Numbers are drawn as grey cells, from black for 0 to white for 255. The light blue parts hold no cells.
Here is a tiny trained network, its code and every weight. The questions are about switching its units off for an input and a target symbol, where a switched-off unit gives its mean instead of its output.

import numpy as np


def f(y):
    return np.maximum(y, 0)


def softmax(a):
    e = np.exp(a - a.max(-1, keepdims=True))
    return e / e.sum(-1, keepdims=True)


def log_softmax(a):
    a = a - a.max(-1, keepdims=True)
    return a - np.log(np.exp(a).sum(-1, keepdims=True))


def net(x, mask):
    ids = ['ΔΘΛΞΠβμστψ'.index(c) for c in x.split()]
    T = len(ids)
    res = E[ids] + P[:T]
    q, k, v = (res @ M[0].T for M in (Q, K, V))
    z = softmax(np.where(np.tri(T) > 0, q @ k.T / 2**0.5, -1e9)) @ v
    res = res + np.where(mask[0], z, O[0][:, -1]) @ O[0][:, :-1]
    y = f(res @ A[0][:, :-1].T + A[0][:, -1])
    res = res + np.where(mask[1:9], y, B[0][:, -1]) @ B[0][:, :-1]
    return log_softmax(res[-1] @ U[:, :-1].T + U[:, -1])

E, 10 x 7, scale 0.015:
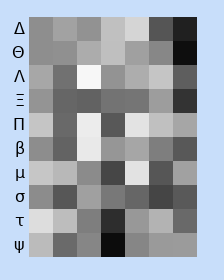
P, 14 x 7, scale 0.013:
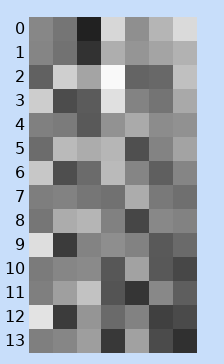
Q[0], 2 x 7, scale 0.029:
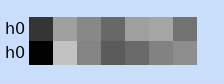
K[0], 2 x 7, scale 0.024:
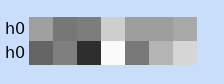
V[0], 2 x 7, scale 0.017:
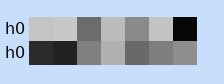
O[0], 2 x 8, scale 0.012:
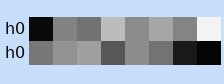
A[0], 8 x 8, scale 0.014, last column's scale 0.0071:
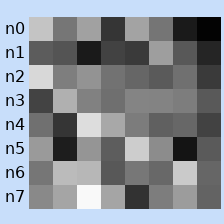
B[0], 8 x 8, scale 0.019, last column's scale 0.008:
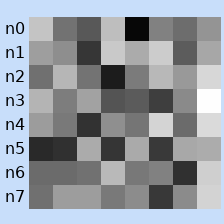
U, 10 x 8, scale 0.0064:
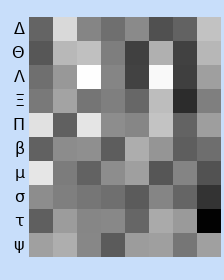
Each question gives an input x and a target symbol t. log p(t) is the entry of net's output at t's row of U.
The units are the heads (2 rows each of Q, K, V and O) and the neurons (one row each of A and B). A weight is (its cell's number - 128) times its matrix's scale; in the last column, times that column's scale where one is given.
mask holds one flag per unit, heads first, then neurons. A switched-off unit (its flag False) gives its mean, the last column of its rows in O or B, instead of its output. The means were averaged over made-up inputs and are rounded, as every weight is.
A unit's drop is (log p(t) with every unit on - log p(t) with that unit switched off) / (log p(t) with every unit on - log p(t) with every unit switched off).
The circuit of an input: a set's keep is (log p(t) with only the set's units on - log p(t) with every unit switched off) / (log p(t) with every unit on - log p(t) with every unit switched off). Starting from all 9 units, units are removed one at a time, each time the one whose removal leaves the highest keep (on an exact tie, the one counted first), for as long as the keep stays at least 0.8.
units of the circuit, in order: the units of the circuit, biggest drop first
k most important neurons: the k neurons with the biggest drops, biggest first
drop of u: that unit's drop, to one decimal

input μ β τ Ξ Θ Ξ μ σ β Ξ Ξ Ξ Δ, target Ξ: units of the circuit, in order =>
n4, h0
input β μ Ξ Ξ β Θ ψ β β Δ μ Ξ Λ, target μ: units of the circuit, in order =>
h0
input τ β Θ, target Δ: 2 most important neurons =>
n7, n3
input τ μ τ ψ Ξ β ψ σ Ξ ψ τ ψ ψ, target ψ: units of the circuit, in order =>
n2, h0
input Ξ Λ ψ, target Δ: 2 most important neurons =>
n7, n4
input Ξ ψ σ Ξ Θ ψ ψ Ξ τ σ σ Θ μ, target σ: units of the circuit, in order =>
n0, h0, n5, n2
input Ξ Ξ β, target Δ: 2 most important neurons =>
n7, n3
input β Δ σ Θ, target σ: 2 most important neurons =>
n0, n5
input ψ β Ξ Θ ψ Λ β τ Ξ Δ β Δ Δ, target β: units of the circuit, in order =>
n5, h0
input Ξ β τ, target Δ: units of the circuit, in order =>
n7, n4
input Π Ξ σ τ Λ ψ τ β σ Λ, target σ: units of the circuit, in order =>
n0, h0, n5
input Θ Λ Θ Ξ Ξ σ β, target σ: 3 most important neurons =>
n0, n5, n4
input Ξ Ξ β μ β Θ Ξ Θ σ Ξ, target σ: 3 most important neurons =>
n0, n5, n2
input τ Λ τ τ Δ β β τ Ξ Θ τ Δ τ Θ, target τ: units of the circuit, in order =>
h0
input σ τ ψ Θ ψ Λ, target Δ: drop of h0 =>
0.0
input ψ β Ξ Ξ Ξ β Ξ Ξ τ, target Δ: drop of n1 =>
0.1
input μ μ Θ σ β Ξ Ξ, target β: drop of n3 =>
0.1
